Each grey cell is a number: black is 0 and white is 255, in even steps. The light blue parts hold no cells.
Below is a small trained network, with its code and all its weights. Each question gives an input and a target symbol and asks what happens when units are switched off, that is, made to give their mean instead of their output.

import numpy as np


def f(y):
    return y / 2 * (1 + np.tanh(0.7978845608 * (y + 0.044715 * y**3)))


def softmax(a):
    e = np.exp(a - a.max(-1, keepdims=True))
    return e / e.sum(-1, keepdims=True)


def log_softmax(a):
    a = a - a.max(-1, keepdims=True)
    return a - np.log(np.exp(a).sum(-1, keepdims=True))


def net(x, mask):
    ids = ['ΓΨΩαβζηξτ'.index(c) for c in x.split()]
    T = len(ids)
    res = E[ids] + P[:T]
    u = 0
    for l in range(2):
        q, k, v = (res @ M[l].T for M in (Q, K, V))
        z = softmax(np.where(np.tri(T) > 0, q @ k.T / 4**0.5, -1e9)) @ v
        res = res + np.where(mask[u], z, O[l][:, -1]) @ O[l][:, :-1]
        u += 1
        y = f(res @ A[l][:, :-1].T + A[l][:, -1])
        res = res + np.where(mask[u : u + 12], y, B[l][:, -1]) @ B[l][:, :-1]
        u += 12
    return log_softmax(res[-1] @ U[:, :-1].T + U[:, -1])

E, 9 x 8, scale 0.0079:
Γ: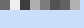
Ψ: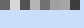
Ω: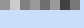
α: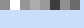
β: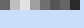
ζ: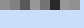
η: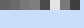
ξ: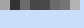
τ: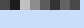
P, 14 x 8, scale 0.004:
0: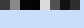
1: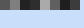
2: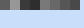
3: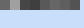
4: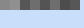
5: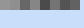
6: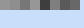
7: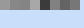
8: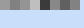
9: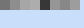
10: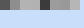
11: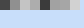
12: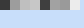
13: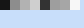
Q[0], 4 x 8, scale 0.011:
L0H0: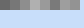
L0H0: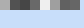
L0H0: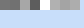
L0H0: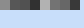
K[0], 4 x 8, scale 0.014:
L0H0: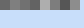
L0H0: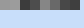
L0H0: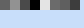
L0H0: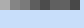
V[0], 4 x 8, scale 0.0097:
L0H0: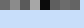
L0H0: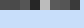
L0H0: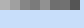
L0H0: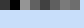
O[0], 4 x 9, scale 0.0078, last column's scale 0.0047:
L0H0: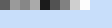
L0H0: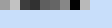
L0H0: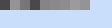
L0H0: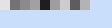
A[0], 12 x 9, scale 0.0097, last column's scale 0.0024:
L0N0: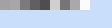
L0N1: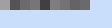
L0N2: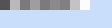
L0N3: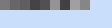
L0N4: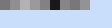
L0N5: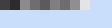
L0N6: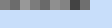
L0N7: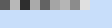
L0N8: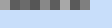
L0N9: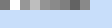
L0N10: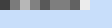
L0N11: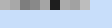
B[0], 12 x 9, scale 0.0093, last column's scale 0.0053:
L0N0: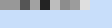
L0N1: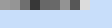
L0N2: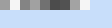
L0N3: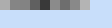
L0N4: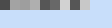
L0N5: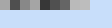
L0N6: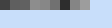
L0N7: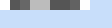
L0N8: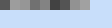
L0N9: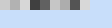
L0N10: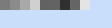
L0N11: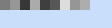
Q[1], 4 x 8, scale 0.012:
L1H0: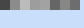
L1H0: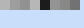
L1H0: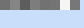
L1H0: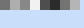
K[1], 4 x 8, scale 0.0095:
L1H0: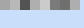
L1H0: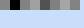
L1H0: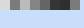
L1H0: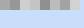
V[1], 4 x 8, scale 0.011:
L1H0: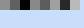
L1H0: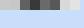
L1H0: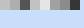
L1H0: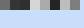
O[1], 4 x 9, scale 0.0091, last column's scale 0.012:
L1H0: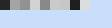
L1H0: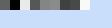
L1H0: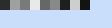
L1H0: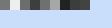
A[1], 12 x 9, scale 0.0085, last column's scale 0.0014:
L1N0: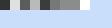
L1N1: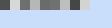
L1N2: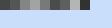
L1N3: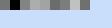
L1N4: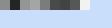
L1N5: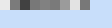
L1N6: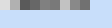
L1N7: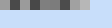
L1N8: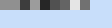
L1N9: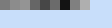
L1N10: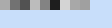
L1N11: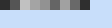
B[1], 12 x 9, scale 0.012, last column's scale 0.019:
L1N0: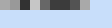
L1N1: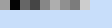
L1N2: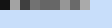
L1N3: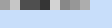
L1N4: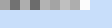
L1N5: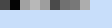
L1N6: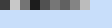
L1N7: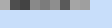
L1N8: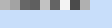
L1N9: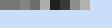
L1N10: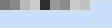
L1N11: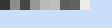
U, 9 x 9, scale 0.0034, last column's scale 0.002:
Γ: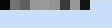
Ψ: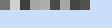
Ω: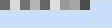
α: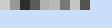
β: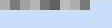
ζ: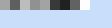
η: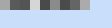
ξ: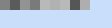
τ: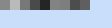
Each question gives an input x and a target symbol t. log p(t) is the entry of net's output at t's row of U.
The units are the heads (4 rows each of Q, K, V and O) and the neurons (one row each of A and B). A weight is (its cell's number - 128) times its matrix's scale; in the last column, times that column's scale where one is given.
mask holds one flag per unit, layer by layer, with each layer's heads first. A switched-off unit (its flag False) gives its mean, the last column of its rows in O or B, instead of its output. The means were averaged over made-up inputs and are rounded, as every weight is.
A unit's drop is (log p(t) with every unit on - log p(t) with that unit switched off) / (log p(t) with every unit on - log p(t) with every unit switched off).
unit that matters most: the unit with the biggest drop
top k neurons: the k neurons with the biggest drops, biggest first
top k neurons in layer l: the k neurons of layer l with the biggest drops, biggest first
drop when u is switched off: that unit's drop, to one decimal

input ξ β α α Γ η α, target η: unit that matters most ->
L0N5
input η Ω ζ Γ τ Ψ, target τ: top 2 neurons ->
L1N6, L0N9
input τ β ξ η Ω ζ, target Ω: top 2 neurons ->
L0N9, L0N0
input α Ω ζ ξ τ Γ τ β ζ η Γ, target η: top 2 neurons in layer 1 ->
L1N0, L1N1
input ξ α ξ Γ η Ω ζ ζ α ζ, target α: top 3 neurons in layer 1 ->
L1N3, L1N7, L1N4
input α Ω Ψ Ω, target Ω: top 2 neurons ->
L1N3, L0N9
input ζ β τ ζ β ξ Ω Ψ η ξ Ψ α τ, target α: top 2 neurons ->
L0N9, L0N0
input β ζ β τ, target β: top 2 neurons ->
L0N8, L0N9
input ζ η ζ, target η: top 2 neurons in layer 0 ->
L0N2, L0N10
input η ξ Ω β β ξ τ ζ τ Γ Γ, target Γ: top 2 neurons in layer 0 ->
L0N1, L0N2
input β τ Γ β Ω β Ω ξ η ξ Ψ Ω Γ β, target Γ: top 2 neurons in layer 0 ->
L0N0, L0N7
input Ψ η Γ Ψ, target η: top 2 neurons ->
L0N2, L0N9
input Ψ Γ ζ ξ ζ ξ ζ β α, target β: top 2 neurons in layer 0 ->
L0N9, L0N1
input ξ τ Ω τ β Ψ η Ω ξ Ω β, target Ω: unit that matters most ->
L0N1
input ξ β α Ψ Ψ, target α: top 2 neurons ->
L0N9, L0N11
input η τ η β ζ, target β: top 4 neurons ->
L0N10, L0N9, L1N10, L1N5
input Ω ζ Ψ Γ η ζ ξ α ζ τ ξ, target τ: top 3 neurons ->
L1N6, L0N9, L0N5
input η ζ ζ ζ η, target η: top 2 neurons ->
L0N0, L1N0
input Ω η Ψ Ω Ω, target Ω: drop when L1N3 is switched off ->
0.2
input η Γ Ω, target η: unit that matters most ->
L0N2
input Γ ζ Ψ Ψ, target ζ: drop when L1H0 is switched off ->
0.7
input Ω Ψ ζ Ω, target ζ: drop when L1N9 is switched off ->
0.2
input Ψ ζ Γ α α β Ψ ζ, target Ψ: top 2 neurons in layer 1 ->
L1N8, L1N2
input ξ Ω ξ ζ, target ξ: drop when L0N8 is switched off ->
-0.1
